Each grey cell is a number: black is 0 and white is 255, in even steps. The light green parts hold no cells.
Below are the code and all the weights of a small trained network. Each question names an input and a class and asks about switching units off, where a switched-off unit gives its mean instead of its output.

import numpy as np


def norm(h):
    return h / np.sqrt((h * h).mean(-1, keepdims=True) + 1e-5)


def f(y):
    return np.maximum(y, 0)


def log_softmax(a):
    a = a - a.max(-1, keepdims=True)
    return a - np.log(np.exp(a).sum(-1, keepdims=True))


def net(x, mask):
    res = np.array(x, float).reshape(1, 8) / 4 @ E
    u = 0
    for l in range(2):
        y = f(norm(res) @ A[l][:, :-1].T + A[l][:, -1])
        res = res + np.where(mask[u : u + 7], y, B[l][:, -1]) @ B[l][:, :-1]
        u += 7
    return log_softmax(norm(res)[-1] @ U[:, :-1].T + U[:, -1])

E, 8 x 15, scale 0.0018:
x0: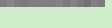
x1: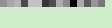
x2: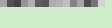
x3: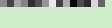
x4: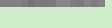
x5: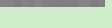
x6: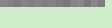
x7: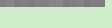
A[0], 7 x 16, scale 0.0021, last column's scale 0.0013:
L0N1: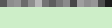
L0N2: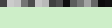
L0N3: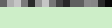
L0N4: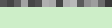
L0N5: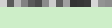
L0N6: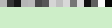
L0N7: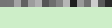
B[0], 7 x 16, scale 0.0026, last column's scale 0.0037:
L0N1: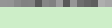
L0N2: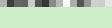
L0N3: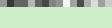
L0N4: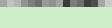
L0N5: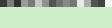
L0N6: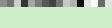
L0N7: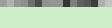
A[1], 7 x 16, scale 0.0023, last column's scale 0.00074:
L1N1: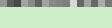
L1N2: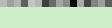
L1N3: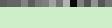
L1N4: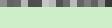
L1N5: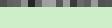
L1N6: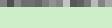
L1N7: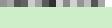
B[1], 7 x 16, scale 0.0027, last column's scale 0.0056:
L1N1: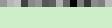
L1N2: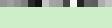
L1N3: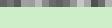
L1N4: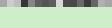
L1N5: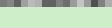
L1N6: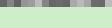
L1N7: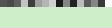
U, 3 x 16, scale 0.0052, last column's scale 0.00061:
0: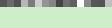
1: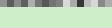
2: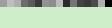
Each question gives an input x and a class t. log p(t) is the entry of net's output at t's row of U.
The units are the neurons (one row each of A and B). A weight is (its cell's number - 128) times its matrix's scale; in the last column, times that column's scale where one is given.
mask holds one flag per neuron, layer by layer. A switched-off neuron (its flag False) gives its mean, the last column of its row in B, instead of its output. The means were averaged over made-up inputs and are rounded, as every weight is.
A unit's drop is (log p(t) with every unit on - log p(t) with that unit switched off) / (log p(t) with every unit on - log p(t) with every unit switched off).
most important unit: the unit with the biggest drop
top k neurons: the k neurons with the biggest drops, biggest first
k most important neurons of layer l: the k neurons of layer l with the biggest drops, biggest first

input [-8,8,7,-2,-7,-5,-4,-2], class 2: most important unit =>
L1N2
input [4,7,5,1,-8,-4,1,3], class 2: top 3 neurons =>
[L1N2, L0N7, L0N2]
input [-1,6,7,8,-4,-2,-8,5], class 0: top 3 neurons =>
[L0N5, L1N3, L0N2]
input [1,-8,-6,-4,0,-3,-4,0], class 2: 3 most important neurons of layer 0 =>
[L0N6, L0N4, L0N5]
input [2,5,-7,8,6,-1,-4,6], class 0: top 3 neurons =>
[L0N5, L0N6, L1N3]
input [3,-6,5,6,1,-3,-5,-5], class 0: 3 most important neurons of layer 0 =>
[L0N5, L0N2, L0N7]
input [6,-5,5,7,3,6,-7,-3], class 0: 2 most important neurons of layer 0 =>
[L0N5, L0N2]
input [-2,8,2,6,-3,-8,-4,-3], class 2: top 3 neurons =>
[L1N2, L0N7, L1N7]
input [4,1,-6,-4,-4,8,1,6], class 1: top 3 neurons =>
[L0N2, L0N5, L0N3]
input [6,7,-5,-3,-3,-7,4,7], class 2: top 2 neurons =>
[L1N2, L0N6]
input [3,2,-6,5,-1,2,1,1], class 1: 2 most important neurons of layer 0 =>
[L0N3, L0N2]
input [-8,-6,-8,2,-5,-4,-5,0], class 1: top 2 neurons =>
[L0N3, L0N2]
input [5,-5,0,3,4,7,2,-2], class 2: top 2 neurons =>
[L0N4, L1N4]
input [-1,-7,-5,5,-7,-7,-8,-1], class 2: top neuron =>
[L0N4]
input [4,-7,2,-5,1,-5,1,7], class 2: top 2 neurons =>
[L0N5, L1N4]
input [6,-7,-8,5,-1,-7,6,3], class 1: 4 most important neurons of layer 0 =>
[L0N3, L0N2, L0N7, L0N1]
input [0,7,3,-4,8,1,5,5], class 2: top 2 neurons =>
[L1N2, L0N5]
